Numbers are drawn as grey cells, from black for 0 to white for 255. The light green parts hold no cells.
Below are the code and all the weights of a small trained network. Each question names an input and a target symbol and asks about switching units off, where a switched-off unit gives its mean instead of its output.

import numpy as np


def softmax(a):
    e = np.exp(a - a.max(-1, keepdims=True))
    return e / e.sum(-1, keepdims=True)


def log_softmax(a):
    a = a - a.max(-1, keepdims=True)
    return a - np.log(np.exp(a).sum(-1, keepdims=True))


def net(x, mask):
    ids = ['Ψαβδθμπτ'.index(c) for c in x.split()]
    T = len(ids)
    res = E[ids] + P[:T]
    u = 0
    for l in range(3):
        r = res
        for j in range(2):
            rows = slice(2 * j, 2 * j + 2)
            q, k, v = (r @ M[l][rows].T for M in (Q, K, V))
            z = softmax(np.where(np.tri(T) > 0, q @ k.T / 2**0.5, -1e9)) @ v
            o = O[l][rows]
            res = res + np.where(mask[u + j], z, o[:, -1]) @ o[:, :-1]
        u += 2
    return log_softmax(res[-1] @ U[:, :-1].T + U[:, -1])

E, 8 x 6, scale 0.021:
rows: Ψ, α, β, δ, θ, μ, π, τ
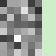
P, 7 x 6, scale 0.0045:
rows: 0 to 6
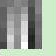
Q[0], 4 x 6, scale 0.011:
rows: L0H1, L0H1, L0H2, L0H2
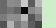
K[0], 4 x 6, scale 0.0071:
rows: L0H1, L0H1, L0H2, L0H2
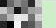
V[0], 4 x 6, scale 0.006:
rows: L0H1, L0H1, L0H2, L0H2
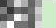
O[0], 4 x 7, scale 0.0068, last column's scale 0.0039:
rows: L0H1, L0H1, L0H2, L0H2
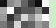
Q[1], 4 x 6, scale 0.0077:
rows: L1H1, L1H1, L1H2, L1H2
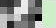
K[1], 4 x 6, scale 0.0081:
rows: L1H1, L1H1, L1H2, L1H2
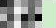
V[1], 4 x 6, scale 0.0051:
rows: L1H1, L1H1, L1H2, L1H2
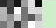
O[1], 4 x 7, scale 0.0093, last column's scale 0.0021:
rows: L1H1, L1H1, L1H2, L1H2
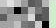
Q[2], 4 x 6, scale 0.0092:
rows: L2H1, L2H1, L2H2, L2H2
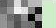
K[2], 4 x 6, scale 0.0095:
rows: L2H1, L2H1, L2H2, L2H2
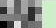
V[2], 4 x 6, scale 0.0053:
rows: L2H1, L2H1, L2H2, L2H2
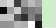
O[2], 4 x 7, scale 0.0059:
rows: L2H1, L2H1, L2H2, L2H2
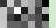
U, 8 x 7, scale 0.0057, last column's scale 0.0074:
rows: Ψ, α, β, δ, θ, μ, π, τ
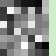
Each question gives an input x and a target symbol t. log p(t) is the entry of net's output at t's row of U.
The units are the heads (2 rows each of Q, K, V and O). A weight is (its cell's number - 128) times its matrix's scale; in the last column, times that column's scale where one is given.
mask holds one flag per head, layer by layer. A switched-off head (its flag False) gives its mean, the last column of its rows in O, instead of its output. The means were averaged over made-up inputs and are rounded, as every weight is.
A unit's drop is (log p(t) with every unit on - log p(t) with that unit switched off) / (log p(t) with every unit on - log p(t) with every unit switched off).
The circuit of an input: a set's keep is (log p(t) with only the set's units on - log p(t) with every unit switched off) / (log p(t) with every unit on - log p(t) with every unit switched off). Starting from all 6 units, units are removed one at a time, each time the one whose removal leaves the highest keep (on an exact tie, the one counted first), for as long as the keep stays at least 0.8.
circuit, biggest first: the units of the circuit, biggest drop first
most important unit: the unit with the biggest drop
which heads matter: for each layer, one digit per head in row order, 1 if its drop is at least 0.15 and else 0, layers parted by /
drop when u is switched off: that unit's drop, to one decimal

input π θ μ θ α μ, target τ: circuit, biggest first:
[L0H1 L0H2 L2H1]
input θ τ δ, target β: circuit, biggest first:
[L1H1 L0H2 L2H1]
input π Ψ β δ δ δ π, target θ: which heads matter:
10 / 10 / 10
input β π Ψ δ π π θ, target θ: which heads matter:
10 / 10 / 10
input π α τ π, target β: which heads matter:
01 / 10 / 00
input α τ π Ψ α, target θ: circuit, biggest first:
[L0H1 L2H1 L1H1]
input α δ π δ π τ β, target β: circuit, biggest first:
[L1H1 L0H2]
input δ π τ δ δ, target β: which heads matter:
11 / 10 / 00
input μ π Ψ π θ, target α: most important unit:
L0H2
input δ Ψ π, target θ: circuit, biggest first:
[L2H1 L0H1 L1H1]
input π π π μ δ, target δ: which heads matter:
11 / 00 / 10
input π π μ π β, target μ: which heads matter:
01 / 01 / 00
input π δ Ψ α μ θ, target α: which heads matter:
11 / 00 / 01
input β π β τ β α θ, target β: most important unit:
L1H1
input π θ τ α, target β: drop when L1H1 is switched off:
0.9
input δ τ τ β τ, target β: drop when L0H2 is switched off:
0.2
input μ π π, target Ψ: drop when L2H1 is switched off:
0.1
